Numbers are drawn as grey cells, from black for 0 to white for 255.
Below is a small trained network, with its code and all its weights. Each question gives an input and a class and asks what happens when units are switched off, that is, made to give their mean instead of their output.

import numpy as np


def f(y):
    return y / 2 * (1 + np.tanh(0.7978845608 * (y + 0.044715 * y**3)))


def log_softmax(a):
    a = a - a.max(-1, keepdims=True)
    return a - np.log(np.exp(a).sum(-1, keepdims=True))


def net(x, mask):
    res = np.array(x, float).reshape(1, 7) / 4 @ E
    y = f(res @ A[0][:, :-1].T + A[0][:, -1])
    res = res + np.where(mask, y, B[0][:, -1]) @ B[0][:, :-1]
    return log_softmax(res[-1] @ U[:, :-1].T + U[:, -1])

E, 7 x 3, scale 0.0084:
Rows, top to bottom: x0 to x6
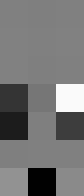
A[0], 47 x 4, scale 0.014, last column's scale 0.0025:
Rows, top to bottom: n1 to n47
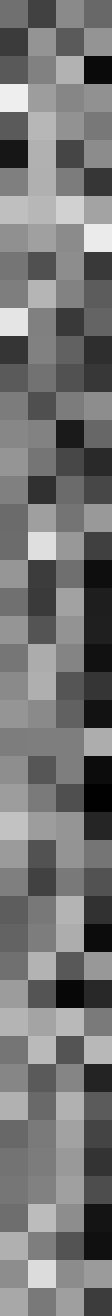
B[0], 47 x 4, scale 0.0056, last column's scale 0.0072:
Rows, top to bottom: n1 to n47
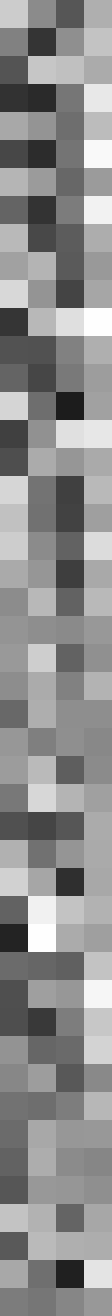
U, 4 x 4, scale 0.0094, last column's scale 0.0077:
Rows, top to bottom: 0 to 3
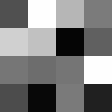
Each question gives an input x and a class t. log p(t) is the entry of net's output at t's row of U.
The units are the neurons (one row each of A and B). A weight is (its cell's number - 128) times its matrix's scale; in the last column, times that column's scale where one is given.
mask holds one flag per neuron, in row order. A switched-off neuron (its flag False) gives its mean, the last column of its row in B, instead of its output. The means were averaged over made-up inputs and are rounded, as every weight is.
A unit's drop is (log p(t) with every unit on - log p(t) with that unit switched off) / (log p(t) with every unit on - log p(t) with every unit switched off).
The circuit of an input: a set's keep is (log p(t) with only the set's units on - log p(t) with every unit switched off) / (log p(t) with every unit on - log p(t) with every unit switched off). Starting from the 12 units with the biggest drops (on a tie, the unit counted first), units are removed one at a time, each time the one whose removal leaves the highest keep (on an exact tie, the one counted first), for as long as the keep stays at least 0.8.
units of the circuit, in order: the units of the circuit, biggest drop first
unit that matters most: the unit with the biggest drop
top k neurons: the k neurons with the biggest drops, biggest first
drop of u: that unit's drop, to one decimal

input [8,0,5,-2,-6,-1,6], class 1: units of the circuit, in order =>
n21, n32
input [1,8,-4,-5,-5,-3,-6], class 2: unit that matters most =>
n4
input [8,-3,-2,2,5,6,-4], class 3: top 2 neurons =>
n6, n2
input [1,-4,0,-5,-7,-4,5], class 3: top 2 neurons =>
n4, n30
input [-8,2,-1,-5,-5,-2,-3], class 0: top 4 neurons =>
n12, n6, n45, n2
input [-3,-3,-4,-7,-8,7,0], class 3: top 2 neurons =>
n4, n30
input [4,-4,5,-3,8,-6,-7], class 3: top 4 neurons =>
n6, n2, n16, n13
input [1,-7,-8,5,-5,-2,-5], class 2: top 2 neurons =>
n8, n37
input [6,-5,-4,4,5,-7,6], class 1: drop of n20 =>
0.0
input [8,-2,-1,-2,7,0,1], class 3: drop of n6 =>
0.1
